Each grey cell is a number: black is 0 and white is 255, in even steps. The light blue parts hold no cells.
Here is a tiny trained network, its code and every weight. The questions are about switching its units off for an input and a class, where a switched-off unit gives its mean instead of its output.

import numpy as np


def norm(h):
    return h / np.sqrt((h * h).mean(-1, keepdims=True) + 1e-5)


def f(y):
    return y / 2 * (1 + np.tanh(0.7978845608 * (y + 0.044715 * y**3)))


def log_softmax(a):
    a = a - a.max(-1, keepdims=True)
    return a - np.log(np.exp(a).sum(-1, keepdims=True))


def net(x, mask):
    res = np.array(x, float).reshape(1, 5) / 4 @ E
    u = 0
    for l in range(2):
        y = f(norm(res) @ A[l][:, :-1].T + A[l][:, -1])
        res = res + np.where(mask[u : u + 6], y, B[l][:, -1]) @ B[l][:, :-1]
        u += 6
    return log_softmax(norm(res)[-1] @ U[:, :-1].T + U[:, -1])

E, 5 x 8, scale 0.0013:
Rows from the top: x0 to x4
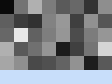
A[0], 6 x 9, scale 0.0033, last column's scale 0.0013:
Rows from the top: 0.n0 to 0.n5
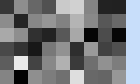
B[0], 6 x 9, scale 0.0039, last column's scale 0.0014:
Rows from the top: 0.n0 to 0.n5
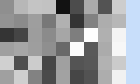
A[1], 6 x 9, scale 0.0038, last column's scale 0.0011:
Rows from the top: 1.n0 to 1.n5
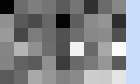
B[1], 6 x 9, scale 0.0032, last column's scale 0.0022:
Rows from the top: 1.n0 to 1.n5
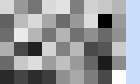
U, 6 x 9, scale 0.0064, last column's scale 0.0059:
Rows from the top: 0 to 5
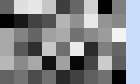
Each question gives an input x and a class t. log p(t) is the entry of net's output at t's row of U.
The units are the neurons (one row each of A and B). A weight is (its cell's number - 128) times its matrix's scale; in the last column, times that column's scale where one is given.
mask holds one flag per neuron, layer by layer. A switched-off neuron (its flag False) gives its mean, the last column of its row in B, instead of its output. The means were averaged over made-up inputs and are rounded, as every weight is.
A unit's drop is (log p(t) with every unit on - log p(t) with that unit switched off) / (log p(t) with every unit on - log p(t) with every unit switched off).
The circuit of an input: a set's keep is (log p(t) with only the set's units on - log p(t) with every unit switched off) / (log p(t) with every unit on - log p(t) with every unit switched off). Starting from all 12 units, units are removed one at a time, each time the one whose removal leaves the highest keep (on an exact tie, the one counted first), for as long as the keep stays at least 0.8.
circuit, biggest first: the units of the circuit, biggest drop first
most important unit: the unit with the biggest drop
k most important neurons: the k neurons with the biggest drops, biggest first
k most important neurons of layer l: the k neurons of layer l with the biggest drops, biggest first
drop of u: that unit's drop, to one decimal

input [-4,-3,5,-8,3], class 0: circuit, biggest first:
[0.n0]
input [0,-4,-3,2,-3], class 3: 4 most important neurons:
[0.n2; 0.n4; 0.n0; 1.n3]
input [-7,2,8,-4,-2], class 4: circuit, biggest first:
[0.n4; 1.n0]
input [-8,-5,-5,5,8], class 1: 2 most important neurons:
[0.n2; 0.n0]
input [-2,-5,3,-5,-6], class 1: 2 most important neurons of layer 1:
[1.n1; 1.n4]
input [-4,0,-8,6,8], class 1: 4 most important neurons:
[0.n2; 0.n0; 0.n4; 1.n1]
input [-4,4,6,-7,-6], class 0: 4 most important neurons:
[0.n0; 0.n2; 0.n5; 1.n0]
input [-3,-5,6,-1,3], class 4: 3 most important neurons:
[0.n4; 0.n3; 1.n0]
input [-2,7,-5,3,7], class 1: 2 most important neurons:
[0.n2; 0.n1]
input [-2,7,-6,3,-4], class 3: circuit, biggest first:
[0.n3; 0.n2]
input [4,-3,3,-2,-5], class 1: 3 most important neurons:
[0.n3; 0.n5; 1.n5]
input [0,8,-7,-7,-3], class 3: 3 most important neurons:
[0.n3; 0.n2; 1.n1]
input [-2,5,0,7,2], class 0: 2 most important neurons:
[1.n1; 1.n4]
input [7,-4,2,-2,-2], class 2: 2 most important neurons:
[1.n0; 0.n2]
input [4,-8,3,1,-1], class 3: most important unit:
1.n3
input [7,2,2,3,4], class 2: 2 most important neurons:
[1.n0; 0.n0]
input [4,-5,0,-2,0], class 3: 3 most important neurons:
[1.n3; 0.n2; 0.n1]
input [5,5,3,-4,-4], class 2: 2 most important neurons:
[0.n2; 1.n0]
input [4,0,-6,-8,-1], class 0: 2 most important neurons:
[0.n0; 0.n4]
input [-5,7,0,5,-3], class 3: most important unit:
0.n3
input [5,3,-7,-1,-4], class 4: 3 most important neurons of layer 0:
[0.n5; 0.n1; 0.n2]
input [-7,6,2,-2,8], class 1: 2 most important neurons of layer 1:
[1.n0; 1.n3]
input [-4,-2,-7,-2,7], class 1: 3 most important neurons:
[0.n2; 0.n4; 1.n5]
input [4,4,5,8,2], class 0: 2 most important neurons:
[1.n1; 0.n5]
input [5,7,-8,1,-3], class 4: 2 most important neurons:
[0.n5; 0.n1]
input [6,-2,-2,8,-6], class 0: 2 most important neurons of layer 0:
[0.n2; 0.n3]
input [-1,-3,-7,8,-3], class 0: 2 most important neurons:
[1.n1; 0.n4]
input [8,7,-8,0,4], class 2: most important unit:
1.n0
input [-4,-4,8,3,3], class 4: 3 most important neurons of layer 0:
[0.n4; 0.n3; 0.n0]
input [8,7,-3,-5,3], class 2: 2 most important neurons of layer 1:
[1.n0; 1.n5]
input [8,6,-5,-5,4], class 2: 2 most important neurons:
[1.n0; 0.n5]
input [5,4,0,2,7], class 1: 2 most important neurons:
[0.n2; 1.n5]
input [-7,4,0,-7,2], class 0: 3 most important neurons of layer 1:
[1.n0; 1.n5; 1.n3]
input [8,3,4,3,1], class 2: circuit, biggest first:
[1.n0]
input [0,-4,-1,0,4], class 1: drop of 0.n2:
1.0
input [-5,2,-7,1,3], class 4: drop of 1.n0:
0.1
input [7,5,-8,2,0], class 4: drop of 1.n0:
-0.2
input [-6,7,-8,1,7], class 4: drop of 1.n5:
0.3
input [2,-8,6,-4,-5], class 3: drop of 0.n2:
1.0
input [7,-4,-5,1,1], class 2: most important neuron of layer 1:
[1.n0]
